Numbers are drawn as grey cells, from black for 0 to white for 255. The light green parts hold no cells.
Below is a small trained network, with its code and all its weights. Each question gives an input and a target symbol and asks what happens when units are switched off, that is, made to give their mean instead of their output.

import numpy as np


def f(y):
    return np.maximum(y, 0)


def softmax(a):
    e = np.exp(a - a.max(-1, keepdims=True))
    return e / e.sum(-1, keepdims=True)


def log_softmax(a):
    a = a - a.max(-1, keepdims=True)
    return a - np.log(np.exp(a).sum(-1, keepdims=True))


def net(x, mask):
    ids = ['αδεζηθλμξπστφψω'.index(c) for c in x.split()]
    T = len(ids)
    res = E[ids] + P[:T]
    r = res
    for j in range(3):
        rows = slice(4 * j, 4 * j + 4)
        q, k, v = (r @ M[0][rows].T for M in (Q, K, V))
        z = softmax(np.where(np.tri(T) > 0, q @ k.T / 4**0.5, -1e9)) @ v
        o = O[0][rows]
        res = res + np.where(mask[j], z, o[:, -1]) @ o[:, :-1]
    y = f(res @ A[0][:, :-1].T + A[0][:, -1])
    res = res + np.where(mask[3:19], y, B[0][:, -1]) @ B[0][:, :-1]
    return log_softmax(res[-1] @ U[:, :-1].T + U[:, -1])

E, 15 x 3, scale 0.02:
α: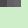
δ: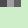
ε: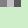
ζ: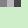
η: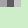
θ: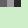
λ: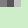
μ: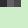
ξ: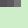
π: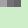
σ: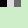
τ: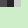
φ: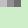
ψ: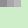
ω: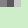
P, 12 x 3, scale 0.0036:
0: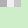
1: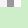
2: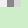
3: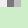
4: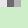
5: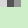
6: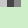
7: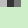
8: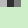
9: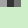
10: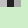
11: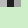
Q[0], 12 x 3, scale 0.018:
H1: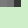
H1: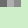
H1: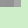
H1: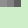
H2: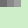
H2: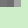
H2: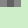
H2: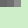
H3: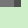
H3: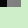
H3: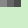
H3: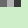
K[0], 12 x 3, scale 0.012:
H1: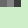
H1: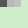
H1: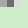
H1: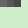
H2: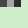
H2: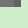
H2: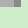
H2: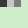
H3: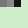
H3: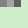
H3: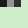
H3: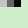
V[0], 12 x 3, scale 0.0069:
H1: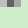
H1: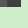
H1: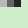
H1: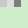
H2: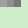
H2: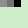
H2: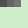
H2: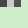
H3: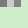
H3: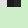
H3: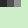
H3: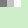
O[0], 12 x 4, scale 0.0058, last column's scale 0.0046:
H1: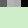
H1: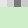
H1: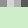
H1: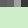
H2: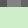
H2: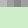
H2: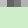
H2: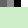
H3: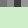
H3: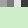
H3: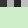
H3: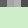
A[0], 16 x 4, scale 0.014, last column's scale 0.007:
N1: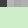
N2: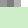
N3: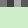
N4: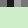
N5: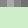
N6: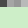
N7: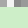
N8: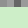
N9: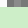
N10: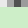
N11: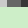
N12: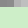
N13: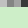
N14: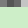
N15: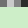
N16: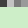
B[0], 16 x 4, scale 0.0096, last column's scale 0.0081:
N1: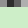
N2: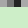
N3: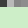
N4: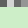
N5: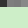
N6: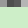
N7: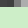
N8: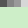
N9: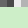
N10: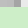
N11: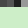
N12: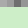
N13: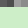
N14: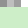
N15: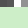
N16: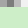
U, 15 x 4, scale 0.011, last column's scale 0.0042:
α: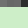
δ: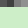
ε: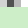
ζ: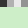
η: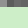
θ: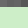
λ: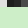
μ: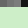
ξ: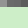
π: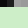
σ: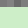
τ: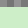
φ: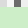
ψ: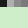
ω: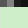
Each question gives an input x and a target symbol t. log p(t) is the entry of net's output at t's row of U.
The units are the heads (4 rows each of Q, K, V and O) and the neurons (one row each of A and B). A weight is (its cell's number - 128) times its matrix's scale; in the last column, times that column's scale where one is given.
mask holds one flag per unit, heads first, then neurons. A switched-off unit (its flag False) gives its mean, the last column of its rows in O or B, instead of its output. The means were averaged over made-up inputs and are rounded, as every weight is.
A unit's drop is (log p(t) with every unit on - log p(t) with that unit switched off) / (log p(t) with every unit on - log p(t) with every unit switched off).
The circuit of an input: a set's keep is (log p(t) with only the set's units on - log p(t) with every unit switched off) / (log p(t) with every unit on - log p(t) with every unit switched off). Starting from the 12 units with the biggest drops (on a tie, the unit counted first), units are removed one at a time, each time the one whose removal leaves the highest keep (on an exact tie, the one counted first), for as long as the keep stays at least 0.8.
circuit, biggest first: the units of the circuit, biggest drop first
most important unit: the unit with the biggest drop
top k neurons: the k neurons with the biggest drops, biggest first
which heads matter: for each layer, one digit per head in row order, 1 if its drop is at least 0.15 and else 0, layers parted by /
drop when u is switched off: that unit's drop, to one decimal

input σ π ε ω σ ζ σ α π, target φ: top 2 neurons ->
N10, N7
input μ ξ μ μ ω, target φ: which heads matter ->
100
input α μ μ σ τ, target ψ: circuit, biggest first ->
N4, N3
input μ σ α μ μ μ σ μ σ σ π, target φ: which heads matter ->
001
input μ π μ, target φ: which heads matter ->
100
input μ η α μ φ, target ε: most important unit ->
N9
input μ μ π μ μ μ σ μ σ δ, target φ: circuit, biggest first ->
N10, H1, H2
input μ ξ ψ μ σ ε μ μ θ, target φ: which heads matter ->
000
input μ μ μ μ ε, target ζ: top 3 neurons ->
N10, N7, N9
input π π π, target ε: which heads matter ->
001
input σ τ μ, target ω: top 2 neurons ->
N10, N9
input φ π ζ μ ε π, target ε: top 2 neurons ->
N9, N10
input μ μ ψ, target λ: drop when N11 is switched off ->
0.0
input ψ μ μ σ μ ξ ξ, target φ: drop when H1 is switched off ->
0.5
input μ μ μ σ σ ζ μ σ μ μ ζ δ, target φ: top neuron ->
N10
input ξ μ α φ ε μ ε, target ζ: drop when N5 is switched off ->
0.1
